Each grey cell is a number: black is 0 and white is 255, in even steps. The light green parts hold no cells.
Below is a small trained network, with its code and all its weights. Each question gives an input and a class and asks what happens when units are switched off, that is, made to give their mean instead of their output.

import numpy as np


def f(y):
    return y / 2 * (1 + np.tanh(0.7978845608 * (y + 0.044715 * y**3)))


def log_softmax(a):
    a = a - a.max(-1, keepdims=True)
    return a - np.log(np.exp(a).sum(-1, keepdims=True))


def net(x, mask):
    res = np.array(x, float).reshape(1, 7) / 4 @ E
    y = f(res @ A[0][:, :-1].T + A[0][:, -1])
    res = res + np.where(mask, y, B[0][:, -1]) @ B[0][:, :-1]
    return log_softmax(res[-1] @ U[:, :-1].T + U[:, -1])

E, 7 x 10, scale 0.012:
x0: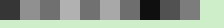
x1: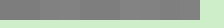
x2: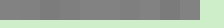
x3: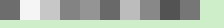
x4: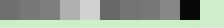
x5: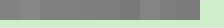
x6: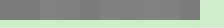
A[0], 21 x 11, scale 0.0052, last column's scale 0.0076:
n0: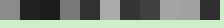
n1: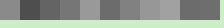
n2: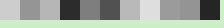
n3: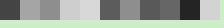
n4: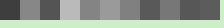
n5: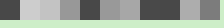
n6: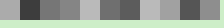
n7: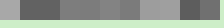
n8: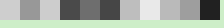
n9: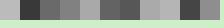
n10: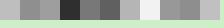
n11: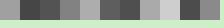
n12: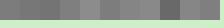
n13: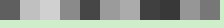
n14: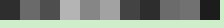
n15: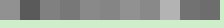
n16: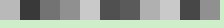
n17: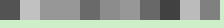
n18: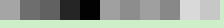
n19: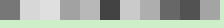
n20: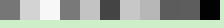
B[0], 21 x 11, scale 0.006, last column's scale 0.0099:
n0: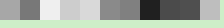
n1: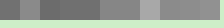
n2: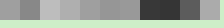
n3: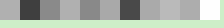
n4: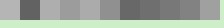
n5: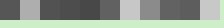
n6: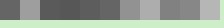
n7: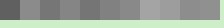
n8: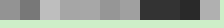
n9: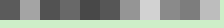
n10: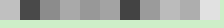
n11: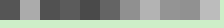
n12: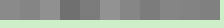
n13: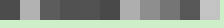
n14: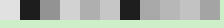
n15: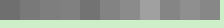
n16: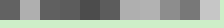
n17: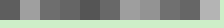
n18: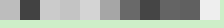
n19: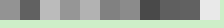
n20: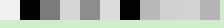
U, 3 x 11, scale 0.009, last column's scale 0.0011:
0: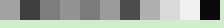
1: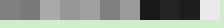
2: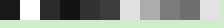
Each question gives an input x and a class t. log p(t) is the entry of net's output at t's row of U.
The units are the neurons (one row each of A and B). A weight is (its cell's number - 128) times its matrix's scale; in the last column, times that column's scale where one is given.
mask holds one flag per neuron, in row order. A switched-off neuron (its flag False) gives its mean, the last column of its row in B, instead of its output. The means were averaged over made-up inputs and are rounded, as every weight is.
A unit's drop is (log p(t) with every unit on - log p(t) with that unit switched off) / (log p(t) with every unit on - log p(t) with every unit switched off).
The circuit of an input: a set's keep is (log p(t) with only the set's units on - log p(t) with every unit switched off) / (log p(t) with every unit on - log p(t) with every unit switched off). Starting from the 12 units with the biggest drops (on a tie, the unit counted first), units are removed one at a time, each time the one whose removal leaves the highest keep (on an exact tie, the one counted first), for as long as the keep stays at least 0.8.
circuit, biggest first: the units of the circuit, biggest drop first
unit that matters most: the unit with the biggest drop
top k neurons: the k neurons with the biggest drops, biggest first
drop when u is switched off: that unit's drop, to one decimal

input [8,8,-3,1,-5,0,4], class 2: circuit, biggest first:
[n5, n13]
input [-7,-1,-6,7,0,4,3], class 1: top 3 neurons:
[n8, n2, n19]
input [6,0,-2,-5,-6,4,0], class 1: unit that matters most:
n0
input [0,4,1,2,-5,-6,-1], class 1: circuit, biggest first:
[n18, n3]
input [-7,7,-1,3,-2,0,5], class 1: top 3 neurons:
[n8, n2, n3]
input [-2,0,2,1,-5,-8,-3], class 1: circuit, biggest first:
[n3, n18]
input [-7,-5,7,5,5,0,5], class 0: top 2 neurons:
[n20, n10]
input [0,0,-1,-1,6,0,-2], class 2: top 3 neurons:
[n20, n10, n18]
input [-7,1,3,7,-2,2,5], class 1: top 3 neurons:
[n8, n2, n19]
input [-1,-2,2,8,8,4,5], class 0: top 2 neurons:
[n20, n3]
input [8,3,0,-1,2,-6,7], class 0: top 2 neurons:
[n14, n3]
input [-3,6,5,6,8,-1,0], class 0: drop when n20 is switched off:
0.2
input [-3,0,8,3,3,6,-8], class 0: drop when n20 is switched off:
0.1
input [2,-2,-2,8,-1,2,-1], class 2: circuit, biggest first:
[n18]
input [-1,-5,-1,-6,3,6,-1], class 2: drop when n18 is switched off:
0.0
